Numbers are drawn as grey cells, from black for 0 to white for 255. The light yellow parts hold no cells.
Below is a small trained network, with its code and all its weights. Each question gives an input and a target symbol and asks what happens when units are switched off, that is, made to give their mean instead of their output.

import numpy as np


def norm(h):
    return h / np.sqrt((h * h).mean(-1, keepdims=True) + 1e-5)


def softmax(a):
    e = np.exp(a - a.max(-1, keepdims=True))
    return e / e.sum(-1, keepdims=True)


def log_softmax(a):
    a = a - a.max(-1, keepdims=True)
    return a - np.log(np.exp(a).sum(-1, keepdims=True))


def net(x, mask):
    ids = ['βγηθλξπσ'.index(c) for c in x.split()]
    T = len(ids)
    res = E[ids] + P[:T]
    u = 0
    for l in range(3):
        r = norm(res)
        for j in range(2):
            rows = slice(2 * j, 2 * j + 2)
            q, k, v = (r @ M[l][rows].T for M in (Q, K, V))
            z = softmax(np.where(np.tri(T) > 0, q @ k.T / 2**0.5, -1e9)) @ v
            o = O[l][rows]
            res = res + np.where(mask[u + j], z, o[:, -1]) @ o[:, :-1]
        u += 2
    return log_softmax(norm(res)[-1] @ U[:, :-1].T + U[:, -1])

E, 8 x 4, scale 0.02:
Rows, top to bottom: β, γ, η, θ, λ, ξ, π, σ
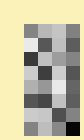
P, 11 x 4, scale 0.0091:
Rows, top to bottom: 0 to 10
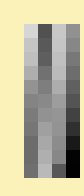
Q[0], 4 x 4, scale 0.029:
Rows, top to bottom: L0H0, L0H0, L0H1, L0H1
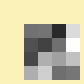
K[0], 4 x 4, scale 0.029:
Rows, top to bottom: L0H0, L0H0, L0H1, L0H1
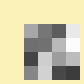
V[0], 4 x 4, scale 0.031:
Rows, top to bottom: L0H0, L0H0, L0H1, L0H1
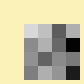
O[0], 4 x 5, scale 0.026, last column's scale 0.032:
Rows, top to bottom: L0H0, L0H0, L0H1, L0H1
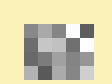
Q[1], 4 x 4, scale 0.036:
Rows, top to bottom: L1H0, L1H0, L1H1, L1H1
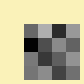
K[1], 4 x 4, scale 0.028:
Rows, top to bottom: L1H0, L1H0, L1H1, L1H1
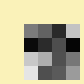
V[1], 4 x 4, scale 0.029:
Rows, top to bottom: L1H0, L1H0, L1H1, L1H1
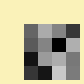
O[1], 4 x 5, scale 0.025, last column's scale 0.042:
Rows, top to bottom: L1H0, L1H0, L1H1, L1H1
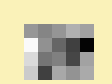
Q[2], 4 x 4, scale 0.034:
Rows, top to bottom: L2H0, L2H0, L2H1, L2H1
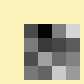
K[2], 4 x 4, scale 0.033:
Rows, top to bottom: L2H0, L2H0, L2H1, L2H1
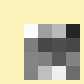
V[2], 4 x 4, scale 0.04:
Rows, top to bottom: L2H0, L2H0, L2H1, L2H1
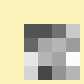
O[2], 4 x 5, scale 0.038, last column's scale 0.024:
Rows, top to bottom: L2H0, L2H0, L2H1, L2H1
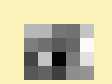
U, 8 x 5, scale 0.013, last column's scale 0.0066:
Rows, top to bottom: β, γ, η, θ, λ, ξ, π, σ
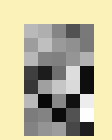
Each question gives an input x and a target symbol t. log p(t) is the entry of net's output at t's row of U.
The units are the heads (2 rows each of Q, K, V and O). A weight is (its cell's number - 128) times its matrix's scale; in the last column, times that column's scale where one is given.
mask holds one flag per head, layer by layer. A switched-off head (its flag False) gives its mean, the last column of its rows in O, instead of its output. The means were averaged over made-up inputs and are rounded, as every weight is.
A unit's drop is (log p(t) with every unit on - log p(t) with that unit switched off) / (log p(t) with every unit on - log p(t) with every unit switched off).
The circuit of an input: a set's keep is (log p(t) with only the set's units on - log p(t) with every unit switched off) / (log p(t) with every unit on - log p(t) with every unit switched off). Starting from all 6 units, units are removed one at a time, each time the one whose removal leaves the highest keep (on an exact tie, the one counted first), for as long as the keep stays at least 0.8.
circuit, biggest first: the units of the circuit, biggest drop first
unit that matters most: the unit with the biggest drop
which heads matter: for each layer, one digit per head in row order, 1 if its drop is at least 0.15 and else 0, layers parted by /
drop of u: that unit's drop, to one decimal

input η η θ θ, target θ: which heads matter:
10 / 11 / 01
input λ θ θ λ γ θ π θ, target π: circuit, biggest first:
[L1H0 L0H0 L2H1]
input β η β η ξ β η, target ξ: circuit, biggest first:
[L0H0 L2H1]
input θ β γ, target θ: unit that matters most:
L1H1
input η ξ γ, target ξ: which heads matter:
10 / 00 / 00
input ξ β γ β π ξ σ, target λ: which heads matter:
11 / 10 / 00
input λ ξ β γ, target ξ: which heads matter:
10 / 10 / 00
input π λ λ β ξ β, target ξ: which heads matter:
10 / 00 / 00
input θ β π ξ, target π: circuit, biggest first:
[L0H0 L2H1]
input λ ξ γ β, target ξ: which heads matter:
10 / 10 / 00
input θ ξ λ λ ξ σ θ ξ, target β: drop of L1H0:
0.1
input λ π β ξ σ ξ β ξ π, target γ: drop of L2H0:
0.1
